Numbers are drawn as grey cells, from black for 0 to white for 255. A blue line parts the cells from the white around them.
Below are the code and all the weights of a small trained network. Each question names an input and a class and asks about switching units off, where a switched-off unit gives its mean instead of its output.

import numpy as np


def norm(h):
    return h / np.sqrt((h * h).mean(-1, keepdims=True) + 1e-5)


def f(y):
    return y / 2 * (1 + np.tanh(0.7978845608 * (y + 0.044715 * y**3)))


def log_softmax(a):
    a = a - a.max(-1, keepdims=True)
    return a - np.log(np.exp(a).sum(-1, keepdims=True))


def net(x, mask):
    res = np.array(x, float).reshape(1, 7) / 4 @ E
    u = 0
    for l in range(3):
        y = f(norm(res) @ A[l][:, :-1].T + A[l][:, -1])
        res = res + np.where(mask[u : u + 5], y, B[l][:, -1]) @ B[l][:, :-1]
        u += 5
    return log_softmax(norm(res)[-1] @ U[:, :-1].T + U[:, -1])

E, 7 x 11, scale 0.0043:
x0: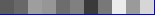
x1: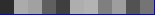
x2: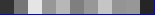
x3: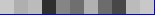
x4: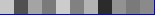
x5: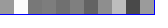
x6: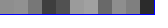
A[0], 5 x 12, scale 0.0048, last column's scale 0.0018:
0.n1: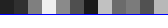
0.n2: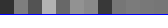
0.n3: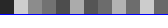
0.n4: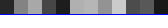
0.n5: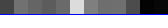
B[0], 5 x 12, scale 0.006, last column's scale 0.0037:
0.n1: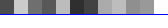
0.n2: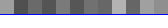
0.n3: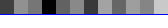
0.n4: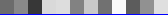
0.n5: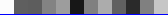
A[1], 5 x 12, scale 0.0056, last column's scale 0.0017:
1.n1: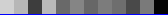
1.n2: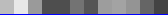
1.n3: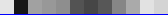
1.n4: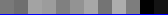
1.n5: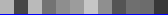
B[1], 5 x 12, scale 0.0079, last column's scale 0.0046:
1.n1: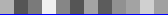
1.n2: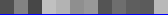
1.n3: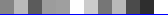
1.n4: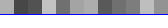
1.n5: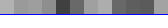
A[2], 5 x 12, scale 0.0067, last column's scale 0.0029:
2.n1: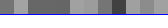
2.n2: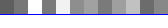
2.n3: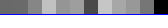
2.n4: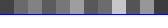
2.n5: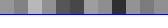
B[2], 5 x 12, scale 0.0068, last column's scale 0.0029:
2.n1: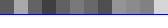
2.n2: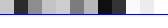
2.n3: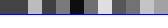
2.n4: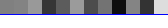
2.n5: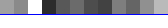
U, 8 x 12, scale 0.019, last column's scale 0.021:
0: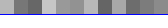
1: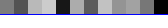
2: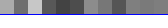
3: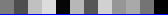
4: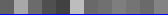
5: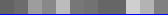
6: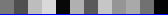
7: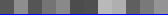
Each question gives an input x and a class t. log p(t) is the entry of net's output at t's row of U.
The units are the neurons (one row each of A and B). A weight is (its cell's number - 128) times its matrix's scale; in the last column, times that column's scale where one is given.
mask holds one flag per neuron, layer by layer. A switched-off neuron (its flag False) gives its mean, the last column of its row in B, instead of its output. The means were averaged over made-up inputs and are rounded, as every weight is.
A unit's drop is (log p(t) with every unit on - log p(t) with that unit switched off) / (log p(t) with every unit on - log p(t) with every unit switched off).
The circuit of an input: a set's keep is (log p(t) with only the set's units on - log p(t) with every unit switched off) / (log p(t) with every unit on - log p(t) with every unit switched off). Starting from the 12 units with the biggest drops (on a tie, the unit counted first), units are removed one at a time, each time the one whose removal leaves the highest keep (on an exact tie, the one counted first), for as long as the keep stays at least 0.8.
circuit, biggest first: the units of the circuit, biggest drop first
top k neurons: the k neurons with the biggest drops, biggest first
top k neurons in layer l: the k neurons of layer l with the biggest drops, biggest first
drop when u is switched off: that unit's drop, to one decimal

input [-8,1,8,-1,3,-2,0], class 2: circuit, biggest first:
(1.n3, 1.n5)
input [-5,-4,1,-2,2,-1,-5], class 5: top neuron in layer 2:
(2.n2)
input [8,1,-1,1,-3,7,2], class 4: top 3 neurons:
(2.n4, 0.n3, 0.n1)
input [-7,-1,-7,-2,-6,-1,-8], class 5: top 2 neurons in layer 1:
(1.n1, 1.n3)
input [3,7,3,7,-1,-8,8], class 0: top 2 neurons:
(0.n4, 1.n4)
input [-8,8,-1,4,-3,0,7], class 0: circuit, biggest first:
(0.n4, 0.n5)
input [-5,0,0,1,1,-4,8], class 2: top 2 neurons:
(2.n5, 1.n3)
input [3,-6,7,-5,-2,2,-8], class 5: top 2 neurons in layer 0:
(0.n5, 0.n3)
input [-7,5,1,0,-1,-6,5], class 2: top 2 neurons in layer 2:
(2.n5, 2.n2)
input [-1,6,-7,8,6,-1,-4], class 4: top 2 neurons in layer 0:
(0.n4, 0.n5)
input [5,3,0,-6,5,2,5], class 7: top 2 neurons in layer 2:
(2.n2, 2.n4)
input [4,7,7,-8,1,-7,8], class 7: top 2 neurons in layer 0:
(0.n1, 0.n5)
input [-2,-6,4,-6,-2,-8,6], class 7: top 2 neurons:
(0.n1, 0.n5)
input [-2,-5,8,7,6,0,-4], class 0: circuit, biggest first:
(1.n3)
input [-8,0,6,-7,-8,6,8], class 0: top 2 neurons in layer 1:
(1.n4, 1.n1)
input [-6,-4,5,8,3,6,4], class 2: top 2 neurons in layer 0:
(0.n1, 0.n4)
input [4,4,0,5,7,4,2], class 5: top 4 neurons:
(2.n2, 0.n5, 1.n3, 0.n3)
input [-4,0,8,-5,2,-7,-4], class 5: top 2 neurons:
(2.n2, 0.n1)
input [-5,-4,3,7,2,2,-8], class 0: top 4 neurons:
(1.n3, 0.n1, 0.n3, 1.n5)
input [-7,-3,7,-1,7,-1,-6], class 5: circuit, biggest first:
(2.n2)
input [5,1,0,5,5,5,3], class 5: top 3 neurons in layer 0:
(0.n5, 0.n3, 0.n2)
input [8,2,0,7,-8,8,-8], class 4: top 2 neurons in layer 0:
(0.n3, 0.n1)
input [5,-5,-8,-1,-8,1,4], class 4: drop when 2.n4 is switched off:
0.1
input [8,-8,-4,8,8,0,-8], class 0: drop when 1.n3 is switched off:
0.7
